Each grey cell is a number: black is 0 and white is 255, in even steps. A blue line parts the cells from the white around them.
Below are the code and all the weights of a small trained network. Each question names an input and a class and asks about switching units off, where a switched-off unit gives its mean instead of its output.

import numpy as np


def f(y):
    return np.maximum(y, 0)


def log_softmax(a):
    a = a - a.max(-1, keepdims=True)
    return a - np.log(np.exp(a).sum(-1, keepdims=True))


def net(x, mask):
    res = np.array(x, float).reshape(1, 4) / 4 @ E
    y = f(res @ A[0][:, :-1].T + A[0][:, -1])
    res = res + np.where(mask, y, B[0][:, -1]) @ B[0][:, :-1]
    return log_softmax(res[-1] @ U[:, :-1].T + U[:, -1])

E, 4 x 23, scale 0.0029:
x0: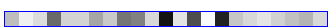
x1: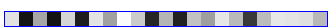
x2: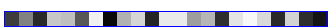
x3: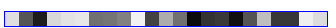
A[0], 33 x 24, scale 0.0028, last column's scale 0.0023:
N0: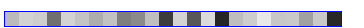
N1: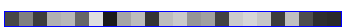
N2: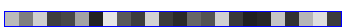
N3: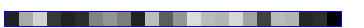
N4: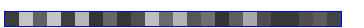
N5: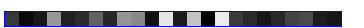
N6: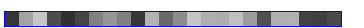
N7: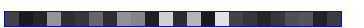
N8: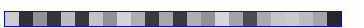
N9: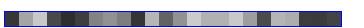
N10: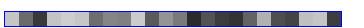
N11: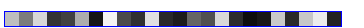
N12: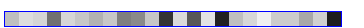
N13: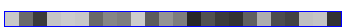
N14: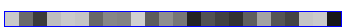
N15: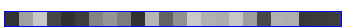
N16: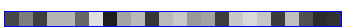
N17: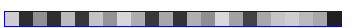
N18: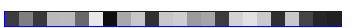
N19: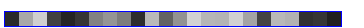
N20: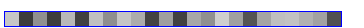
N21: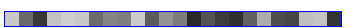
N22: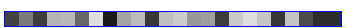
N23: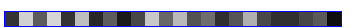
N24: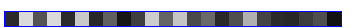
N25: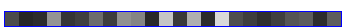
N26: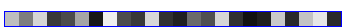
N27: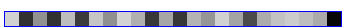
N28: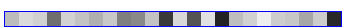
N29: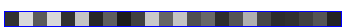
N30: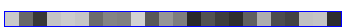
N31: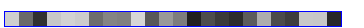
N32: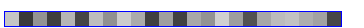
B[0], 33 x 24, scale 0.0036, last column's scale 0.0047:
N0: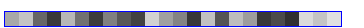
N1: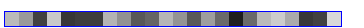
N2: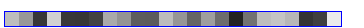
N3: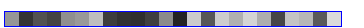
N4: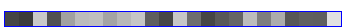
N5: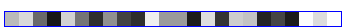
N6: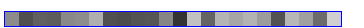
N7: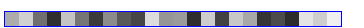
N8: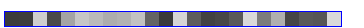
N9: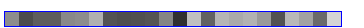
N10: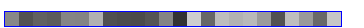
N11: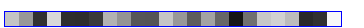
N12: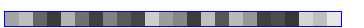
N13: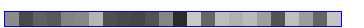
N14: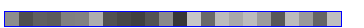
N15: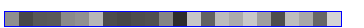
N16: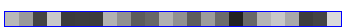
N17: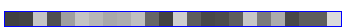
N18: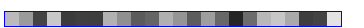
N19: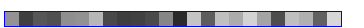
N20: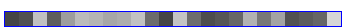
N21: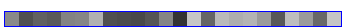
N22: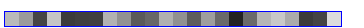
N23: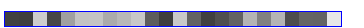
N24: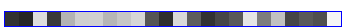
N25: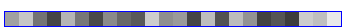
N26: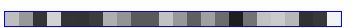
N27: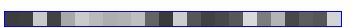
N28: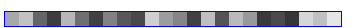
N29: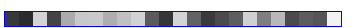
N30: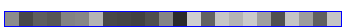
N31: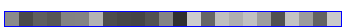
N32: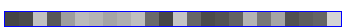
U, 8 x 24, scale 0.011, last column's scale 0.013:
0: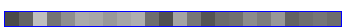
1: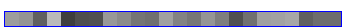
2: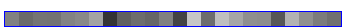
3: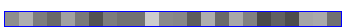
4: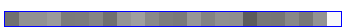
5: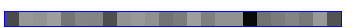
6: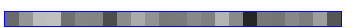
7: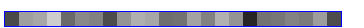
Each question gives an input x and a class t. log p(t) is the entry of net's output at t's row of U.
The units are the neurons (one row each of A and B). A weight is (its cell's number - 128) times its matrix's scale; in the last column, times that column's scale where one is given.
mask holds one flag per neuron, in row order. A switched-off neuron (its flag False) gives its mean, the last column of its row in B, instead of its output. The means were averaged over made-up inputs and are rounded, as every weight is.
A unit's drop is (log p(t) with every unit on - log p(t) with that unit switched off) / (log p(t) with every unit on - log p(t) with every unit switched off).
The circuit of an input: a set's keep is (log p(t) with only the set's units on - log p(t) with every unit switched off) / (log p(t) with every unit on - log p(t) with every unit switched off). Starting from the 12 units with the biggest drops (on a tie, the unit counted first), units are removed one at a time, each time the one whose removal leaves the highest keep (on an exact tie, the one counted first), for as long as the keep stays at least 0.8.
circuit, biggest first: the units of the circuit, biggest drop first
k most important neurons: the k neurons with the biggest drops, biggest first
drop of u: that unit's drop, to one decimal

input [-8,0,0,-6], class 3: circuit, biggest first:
(N5)
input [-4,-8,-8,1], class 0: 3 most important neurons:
(N24, N29, N23)
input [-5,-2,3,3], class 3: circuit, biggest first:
(N5, N7)
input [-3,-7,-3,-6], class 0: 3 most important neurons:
(N24, N29, N23)
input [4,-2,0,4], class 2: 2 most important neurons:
(N5, N7)
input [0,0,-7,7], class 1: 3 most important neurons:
(N11, N26, N2)
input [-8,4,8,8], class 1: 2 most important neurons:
(N18, N1)
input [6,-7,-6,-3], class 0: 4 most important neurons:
(N24, N29, N23, N4)
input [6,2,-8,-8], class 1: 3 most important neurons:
(N11, N26, N2)
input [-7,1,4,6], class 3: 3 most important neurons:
(N5, N7, N25)
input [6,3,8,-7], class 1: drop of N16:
0.3
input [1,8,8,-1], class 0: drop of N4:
-0.1
